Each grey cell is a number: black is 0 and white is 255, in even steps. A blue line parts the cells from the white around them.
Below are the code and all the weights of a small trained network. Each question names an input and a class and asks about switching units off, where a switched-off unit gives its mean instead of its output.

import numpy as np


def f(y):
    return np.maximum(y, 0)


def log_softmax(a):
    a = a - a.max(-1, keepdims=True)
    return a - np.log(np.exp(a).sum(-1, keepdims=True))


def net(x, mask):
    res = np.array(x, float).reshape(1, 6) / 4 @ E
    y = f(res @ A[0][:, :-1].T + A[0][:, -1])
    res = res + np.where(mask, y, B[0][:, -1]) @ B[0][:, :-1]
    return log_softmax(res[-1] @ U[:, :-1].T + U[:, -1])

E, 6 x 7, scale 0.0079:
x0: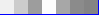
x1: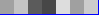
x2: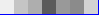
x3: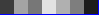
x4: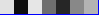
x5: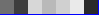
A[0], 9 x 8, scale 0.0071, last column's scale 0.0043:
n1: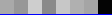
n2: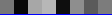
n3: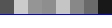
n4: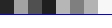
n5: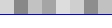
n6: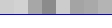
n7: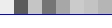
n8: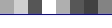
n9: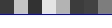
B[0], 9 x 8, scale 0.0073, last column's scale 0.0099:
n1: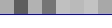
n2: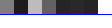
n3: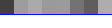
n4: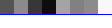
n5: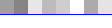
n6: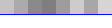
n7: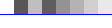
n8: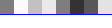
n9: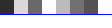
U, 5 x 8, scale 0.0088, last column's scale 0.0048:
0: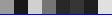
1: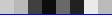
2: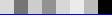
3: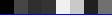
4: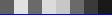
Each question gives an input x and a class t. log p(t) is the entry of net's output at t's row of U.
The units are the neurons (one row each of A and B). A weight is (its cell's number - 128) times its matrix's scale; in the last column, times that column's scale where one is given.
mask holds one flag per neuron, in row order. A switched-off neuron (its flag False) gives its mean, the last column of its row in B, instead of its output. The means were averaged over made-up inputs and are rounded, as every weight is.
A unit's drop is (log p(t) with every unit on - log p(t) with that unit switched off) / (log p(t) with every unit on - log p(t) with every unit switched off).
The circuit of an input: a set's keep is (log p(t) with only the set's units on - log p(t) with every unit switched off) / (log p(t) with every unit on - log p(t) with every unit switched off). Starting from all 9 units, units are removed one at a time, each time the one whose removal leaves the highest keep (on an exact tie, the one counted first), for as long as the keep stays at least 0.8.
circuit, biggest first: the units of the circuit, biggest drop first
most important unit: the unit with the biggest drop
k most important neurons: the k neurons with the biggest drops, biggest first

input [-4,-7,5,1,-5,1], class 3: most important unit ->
n8
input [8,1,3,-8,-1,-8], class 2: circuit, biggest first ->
(n6; n7)
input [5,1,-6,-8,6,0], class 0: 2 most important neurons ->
(n2; n6)
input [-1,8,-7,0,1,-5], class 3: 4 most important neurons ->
(n7; n8; n4; n6)
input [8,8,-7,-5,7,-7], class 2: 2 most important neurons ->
(n7; n4)
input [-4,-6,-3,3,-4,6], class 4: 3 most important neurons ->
(n9; n4; n7)
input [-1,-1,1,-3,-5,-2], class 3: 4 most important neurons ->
(n7; n8; n4; n6)
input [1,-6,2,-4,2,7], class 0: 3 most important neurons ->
(n2; n6; n9)
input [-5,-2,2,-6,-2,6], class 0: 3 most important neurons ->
(n9; n6; n5)
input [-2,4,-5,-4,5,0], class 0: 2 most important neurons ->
(n6; n2)
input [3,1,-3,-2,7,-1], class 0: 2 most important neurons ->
(n2; n6)
